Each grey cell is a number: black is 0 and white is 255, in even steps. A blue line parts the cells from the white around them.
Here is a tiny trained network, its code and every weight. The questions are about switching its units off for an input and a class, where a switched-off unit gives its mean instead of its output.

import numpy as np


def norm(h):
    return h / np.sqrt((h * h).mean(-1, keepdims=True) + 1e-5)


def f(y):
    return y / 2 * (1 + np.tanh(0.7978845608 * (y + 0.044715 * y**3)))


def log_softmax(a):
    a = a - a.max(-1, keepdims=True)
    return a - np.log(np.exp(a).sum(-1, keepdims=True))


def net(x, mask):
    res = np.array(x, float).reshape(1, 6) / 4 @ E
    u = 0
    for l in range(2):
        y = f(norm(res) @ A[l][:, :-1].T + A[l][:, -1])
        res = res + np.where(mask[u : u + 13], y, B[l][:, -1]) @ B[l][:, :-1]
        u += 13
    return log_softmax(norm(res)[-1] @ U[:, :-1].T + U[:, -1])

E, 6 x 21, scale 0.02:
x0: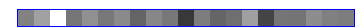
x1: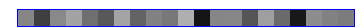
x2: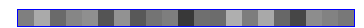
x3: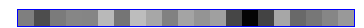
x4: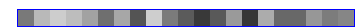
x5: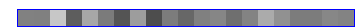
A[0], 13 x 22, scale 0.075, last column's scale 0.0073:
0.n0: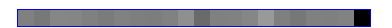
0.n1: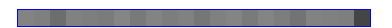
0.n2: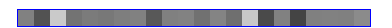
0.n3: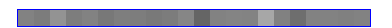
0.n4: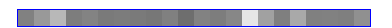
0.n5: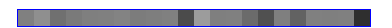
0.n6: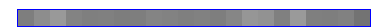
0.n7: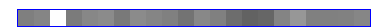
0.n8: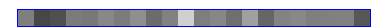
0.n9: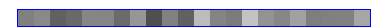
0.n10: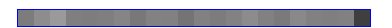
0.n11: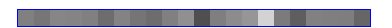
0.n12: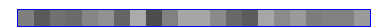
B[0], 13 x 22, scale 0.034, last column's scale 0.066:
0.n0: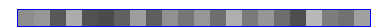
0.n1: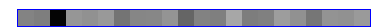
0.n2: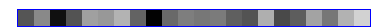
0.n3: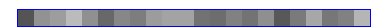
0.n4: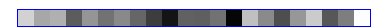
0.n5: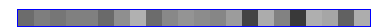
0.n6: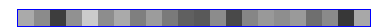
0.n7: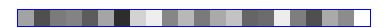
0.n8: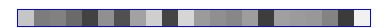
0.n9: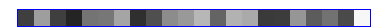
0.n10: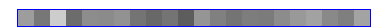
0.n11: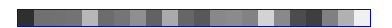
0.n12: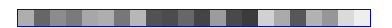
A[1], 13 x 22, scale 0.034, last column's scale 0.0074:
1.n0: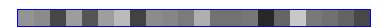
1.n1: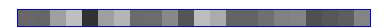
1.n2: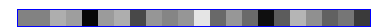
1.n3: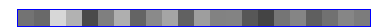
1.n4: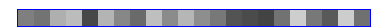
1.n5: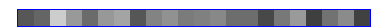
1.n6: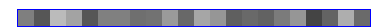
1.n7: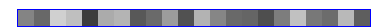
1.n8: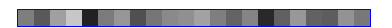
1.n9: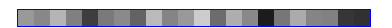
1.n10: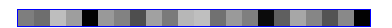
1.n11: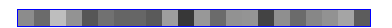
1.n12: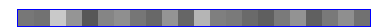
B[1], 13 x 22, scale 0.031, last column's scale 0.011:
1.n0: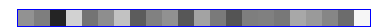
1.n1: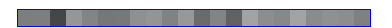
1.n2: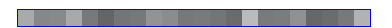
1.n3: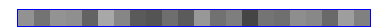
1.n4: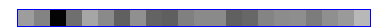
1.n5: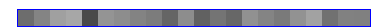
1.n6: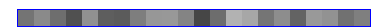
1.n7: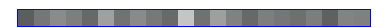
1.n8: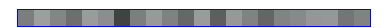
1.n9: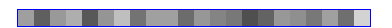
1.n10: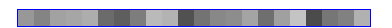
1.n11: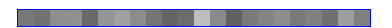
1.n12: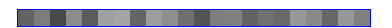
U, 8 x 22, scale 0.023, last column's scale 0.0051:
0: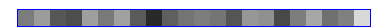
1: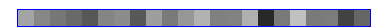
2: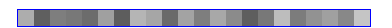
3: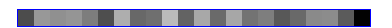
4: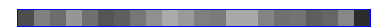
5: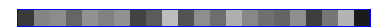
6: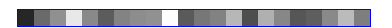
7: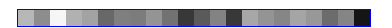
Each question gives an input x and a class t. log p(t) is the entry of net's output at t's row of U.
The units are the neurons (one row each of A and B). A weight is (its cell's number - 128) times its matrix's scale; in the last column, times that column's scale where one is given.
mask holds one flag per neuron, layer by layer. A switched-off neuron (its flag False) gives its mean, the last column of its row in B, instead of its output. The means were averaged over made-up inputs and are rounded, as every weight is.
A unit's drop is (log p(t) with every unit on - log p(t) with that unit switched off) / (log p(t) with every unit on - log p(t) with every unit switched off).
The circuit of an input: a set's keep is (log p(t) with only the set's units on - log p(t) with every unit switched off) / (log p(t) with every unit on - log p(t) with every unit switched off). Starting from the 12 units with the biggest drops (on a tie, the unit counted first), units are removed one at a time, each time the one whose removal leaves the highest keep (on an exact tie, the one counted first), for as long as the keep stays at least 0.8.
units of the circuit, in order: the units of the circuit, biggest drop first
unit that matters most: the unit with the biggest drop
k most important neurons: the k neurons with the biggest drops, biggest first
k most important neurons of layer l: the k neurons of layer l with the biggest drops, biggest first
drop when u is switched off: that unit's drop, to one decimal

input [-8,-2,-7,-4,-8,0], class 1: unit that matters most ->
0.n8
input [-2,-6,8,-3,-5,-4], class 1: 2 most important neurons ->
0.n9, 0.n12
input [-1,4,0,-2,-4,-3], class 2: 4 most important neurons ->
0.n8, 0.n9, 0.n11, 0.n4
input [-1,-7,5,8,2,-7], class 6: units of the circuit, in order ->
0.n4, 0.n8
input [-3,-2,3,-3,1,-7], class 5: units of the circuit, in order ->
0.n4, 0.n8, 0.n12
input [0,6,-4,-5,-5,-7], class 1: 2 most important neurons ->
0.n8, 0.n12
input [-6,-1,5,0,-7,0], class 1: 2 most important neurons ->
0.n9, 0.n8
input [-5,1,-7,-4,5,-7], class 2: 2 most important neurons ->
0.n9, 0.n4
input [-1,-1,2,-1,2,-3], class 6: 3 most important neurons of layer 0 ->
0.n4, 0.n8, 0.n9
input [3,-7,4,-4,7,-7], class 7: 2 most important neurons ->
0.n9, 0.n2
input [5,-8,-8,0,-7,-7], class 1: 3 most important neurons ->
0.n8, 0.n9, 0.n11
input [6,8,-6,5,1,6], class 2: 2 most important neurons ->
0.n7, 0.n11
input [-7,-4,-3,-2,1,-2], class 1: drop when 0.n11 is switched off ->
0.2
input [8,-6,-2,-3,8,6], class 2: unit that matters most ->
0.n7
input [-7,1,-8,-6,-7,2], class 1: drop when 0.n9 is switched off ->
0.7
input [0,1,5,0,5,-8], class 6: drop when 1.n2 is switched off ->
0.0
